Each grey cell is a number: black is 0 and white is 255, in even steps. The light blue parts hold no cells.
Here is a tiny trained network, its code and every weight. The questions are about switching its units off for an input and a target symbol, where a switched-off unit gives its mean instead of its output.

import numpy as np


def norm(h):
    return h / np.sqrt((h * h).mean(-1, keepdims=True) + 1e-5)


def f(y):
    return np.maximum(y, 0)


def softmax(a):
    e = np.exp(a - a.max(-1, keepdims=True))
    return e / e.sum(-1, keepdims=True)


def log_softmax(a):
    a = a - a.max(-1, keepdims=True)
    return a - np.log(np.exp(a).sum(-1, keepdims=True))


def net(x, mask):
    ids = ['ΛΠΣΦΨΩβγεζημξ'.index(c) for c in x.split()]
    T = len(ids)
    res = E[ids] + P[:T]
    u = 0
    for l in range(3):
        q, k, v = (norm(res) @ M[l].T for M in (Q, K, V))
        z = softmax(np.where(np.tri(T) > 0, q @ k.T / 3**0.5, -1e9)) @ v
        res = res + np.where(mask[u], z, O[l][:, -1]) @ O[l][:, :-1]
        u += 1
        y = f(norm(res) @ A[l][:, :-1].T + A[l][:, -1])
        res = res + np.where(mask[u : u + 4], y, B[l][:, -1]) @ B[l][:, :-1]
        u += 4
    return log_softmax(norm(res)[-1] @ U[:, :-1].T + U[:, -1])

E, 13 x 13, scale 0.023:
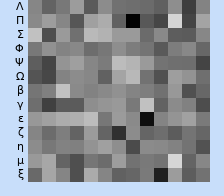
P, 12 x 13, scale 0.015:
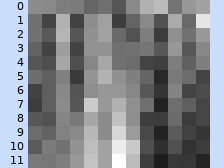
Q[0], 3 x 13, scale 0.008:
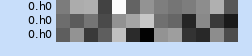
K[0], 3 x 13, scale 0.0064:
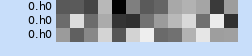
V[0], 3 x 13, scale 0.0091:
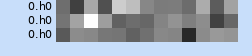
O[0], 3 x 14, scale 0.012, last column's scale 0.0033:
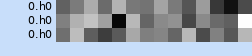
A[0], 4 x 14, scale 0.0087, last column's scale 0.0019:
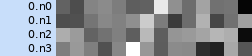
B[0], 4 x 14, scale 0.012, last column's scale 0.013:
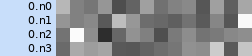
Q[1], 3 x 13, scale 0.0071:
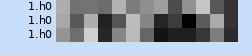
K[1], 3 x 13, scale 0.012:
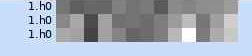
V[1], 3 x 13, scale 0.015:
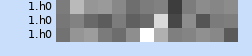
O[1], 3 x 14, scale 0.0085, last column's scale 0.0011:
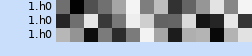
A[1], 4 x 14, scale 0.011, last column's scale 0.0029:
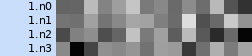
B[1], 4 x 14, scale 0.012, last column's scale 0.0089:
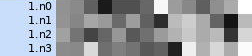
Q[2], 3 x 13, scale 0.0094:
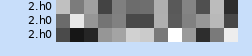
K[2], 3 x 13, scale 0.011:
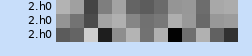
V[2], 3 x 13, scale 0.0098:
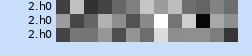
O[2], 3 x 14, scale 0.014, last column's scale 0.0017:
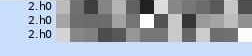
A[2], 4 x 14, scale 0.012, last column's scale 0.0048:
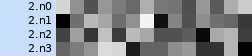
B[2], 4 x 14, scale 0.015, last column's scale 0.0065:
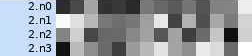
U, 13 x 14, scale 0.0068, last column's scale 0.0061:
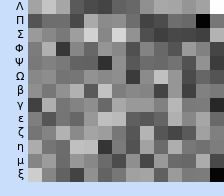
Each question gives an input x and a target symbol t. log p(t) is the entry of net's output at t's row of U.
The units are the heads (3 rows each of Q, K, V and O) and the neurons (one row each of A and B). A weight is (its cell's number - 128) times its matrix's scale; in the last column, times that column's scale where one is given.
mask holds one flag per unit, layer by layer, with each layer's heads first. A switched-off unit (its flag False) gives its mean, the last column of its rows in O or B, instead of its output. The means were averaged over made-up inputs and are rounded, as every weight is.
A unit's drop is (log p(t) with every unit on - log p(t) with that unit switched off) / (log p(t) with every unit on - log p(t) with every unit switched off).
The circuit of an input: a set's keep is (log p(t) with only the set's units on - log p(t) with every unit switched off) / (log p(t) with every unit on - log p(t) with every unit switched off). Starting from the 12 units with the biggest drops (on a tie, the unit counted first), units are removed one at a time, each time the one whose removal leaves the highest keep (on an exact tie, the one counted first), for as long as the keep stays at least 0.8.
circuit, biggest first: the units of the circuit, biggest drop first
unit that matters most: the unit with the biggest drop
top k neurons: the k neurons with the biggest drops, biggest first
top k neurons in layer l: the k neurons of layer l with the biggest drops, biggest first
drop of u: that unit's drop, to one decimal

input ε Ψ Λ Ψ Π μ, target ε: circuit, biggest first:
[1.h0 2.h0]
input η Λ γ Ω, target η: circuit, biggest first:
[1.h0 0.h0]
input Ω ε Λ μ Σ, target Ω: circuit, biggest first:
[1.h0 1.n1 0.h0]
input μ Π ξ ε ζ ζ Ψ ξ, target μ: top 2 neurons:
[0.n2 1.n3]
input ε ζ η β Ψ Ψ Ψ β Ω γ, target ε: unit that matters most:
1.h0
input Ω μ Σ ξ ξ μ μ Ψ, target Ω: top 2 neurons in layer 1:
[1.n1 1.n2]
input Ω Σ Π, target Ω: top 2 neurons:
[1.n1 1.n2]
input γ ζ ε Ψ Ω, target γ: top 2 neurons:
[2.n3 1.n0]
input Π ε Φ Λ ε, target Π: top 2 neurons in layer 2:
[2.n1 2.n3]
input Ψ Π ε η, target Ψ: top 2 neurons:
[2.n0 1.n3]
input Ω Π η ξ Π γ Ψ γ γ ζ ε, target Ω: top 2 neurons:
[1.n1 1.n2]
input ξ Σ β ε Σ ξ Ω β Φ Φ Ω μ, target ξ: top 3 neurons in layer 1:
[1.n2 1.n3 1.n0]
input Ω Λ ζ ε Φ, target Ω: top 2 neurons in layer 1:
[1.n1 1.n2]
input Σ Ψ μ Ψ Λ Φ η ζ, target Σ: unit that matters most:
0.h0
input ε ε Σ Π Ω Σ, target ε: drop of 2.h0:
0.3
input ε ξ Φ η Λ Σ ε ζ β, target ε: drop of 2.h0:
0.2
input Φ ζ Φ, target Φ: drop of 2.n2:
0.2
